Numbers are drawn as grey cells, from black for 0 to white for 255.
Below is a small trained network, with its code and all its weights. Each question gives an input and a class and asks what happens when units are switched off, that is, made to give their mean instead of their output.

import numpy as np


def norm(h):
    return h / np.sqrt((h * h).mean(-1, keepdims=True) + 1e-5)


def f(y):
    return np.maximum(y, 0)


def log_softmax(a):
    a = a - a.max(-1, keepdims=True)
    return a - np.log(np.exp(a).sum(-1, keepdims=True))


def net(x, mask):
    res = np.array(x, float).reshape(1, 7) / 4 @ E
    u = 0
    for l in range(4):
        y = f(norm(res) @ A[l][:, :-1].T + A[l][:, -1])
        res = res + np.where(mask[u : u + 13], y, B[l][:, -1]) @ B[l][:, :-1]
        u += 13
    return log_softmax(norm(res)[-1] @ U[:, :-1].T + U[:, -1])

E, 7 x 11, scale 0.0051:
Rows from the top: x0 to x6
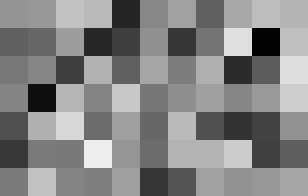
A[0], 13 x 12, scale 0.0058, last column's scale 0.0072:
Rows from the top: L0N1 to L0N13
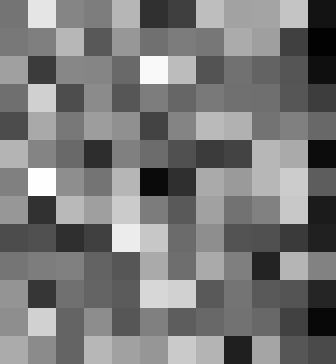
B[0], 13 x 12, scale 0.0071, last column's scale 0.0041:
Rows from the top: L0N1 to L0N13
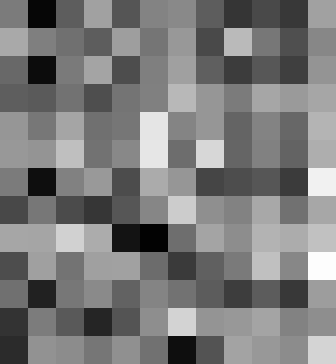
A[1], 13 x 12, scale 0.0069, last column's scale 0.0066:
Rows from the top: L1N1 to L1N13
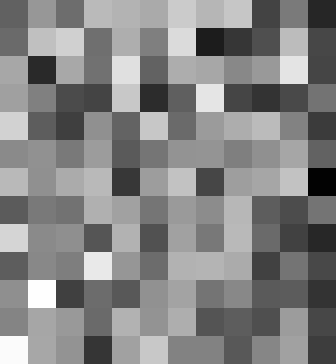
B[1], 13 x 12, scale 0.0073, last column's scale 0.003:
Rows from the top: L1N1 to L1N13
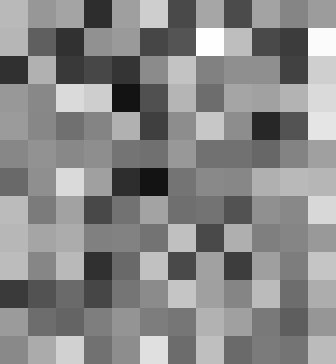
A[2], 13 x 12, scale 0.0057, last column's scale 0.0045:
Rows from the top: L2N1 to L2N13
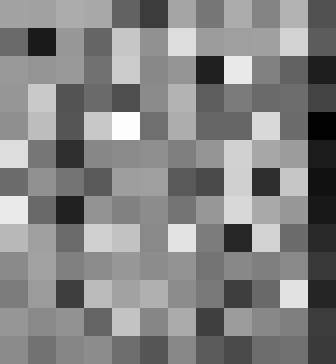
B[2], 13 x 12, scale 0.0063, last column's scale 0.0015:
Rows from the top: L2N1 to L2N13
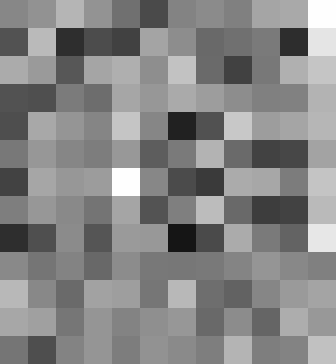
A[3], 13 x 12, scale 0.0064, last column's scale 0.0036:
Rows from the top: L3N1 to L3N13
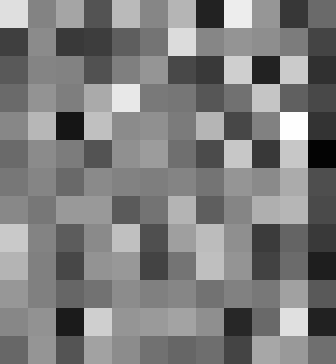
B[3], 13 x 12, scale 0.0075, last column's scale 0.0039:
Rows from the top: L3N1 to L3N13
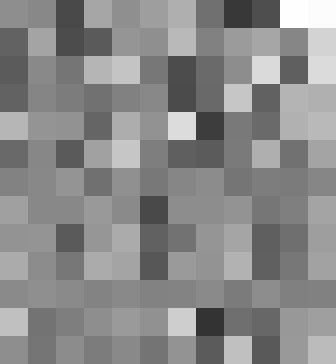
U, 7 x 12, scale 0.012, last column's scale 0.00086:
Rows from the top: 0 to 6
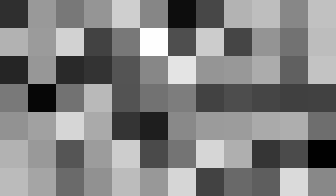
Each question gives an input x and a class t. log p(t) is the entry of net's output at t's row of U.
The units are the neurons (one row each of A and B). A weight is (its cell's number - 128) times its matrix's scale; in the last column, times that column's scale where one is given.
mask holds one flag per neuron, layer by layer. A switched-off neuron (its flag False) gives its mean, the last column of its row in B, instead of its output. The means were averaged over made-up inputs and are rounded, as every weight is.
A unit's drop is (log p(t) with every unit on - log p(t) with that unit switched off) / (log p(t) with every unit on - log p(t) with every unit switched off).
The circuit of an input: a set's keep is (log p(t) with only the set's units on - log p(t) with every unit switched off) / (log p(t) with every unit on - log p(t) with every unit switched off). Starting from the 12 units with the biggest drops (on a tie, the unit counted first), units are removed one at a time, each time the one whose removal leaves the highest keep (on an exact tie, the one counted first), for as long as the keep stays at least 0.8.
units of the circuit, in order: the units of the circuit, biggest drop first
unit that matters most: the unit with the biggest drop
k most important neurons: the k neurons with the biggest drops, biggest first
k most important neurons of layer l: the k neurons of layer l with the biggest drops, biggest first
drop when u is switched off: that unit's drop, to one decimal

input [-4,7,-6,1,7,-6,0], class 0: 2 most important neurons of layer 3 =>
(L3N3, L3N6)
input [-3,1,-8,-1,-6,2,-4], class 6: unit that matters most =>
L3N1
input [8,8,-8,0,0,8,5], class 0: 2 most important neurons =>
(L0N9, L3N3)
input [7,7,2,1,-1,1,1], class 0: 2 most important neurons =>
(L0N10, L0N9)
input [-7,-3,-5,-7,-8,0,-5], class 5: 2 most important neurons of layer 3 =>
(L3N10, L3N9)
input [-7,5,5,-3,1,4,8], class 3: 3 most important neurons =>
(L0N7, L0N1, L0N5)
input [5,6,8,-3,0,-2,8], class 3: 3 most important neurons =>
(L0N7, L0N1, L3N1)
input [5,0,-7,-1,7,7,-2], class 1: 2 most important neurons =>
(L1N10, L1N1)
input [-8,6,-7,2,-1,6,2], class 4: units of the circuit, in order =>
(L1N4, L0N9)
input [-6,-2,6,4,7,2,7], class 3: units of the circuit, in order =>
(L0N7, L0N1)
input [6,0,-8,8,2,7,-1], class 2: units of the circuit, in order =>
(L1N3, L2N2)
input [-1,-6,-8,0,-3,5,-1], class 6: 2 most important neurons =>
(L3N1, L0N10)
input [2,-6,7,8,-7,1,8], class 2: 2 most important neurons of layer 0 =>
(L0N8, L0N10)
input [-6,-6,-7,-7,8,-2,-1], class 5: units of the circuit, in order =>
(L1N2)
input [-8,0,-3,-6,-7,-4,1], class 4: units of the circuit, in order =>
(L1N4, L0N9)
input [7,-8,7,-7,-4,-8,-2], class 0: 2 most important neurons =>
(L2N9, L0N13)
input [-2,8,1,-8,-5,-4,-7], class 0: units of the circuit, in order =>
(L0N10, L3N3)
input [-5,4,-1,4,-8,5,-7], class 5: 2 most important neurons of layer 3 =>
(L3N10, L3N9)
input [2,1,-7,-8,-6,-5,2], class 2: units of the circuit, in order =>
(L0N12, L1N11)
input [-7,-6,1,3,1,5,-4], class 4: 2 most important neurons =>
(L0N9, L0N10)
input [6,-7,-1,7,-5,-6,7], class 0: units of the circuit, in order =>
(L2N9)
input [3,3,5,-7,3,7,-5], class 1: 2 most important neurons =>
(L1N10, L1N1)
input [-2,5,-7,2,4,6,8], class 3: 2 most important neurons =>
(L0N7, L0N1)
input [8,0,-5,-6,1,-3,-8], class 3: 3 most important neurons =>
(L0N11, L0N3, L0N9)
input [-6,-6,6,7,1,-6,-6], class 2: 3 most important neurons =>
(L1N3, L0N10, L0N8)
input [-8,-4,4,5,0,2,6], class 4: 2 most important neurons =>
(L1N4, L0N9)
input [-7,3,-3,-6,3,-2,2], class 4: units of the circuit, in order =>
(L1N4)
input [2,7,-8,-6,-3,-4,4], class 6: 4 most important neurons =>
(L3N1, L0N13, L2N3, L1N9)
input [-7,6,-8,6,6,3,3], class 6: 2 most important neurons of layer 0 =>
(L0N13, L0N2)
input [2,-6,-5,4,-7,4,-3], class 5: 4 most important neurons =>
(L1N5, L0N10, L2N8, L2N6)
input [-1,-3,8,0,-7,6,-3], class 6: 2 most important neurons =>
(L1N2, L3N5)
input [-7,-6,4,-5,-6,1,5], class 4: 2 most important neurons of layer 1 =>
(L1N4, L1N2)
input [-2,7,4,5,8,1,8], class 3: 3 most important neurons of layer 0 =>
(L0N7, L0N1, L0N13)
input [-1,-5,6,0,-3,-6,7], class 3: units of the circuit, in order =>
(L0N7)
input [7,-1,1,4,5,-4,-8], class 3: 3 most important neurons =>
(L0N3, L0N11, L0N9)
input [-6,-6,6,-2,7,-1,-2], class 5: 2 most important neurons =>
(L1N2, L0N10)
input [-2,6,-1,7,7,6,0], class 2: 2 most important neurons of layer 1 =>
(L1N3, L1N5)
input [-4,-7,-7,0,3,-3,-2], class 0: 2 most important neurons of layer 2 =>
(L2N5, L2N9)
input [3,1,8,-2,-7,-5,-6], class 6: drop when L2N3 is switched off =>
-0.1
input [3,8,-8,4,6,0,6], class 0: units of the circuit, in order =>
(L3N3)
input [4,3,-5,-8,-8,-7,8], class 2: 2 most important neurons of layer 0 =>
(L0N12, L0N4)
